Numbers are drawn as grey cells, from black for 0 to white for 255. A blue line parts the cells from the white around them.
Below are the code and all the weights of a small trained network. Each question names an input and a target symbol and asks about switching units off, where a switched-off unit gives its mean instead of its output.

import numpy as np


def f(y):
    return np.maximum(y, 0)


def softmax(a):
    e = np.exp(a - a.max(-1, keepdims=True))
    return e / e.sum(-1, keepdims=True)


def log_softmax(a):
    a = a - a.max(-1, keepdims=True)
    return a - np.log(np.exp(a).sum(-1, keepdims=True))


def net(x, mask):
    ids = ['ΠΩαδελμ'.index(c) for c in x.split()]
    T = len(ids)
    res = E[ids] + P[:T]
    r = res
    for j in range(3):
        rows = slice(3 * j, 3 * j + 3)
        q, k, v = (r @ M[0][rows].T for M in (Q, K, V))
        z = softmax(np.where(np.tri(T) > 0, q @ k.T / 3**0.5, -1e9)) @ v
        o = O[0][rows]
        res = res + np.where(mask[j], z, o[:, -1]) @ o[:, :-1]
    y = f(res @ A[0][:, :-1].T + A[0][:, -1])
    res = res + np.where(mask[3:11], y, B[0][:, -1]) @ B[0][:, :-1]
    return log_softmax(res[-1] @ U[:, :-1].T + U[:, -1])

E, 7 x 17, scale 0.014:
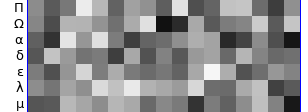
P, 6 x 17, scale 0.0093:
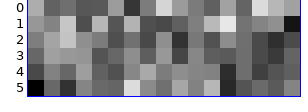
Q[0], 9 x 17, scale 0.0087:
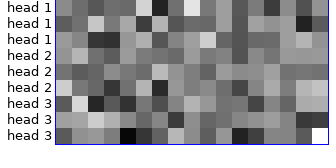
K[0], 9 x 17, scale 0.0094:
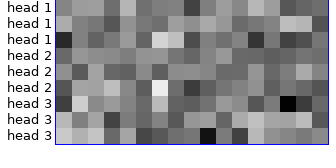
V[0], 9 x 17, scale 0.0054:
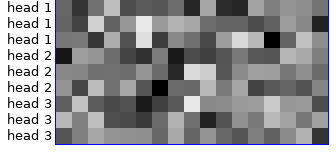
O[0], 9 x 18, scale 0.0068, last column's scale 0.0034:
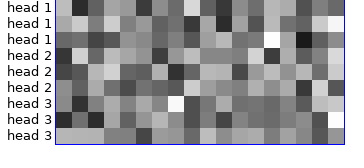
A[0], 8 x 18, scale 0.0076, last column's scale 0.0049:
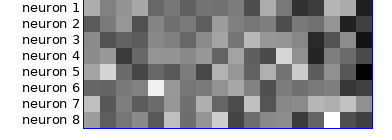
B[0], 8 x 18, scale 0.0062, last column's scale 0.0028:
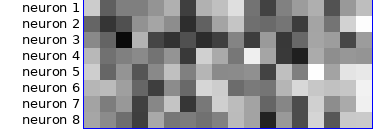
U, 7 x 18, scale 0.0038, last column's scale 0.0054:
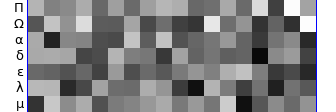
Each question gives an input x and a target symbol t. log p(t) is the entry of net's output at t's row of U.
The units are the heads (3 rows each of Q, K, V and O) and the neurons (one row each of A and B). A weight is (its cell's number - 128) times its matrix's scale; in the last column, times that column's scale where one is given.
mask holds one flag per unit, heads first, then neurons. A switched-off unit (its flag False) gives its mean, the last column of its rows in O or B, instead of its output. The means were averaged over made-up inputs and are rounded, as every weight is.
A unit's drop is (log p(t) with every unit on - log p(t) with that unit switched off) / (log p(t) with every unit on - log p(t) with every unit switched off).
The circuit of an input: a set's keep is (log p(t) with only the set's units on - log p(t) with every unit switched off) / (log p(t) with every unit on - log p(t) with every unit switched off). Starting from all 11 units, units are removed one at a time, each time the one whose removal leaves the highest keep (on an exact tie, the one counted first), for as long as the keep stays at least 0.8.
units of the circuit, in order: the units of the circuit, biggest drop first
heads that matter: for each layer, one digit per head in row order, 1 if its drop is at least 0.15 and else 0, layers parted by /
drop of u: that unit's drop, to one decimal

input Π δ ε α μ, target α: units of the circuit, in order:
[head 2; head 1]
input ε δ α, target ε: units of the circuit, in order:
[head 1]
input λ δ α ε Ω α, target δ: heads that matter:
110
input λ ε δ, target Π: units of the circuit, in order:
[neuron 5; head 3]
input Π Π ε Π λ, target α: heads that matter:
110
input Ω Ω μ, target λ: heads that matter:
010
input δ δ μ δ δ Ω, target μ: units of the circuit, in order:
[head 1; head 2]
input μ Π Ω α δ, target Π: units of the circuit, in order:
[neuron 5; head 1]
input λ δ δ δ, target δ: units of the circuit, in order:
[head 1; head 2]
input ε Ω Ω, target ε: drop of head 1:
1.0
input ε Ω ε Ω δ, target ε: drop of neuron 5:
-0.1
